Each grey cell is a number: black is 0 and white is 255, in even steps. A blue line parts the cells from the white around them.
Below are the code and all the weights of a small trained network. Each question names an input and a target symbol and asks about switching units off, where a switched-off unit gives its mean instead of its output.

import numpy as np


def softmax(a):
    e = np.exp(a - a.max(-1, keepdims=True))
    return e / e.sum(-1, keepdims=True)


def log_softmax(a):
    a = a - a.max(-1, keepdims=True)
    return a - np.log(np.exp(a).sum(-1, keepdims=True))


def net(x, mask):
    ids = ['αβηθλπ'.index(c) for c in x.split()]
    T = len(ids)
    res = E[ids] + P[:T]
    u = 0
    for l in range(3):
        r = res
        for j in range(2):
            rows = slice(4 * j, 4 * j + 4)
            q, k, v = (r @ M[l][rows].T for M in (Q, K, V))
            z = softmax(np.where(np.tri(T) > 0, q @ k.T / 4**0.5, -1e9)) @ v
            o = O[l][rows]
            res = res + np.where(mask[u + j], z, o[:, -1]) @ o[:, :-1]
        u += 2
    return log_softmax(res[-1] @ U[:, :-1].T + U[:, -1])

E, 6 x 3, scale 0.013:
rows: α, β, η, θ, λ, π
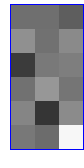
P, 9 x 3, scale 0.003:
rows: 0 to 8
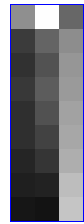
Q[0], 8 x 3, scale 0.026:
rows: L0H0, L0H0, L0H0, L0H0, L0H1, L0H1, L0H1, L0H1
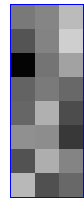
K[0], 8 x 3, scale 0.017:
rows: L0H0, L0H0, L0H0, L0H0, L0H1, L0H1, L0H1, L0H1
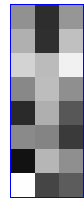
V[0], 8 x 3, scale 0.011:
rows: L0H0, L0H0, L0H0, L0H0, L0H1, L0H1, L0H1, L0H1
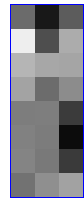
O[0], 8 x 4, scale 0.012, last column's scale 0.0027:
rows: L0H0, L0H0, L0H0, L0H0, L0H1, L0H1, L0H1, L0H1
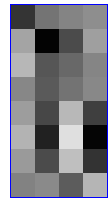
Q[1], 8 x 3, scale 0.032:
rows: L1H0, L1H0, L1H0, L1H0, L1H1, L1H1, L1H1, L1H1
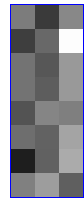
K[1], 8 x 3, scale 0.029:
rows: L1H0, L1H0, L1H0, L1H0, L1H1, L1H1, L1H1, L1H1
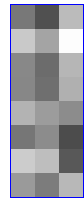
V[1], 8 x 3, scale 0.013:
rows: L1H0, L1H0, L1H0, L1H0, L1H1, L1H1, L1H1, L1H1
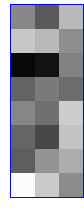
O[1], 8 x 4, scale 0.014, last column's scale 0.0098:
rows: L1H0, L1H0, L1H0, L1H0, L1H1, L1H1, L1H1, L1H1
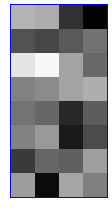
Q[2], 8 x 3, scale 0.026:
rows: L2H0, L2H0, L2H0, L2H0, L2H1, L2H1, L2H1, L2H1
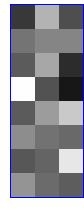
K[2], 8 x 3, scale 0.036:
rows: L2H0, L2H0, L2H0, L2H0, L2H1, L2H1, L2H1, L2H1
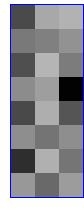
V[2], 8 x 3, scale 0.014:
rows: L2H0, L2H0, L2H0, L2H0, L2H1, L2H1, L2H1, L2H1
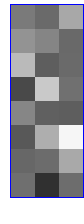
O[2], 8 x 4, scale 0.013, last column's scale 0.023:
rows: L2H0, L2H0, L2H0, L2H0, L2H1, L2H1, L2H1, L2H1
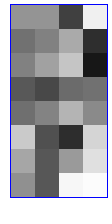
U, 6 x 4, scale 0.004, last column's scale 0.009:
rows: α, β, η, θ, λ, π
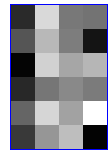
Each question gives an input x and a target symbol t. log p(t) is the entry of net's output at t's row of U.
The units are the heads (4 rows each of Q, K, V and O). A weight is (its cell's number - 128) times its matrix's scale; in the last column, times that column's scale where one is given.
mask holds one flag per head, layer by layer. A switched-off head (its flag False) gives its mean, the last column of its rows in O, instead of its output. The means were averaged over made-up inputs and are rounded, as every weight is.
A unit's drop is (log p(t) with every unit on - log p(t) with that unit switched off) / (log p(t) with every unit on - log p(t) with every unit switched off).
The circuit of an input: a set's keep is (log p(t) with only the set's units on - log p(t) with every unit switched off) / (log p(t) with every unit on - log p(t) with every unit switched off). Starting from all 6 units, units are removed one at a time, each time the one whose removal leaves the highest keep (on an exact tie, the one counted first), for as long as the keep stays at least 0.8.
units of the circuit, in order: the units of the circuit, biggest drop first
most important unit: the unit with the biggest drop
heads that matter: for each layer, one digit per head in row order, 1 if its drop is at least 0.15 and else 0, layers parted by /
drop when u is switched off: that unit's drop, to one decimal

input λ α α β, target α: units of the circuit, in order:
L2H1, L1H0, L1H1, L0H1
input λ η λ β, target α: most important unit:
L2H1
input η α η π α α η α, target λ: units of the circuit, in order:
L0H1, L1H0
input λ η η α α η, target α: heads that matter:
11 / 11 / 01
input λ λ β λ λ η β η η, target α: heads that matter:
10 / 11 / 01
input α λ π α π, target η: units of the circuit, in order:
L1H0, L1H1, L0H1, L2H1
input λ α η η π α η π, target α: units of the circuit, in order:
L1H1, L1H0, L2H1
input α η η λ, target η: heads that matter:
01 / 11 / 01
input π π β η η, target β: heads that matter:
11 / 01 / 11
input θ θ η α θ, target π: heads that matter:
11 / 11 / 01
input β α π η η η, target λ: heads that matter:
10 / 11 / 00
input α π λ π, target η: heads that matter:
11 / 01 / 01
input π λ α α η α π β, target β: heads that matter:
01 / 11 / 11
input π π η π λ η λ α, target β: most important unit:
L0H1
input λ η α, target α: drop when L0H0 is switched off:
0.4
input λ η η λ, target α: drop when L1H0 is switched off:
0.5
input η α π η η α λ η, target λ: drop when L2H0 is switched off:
0.0
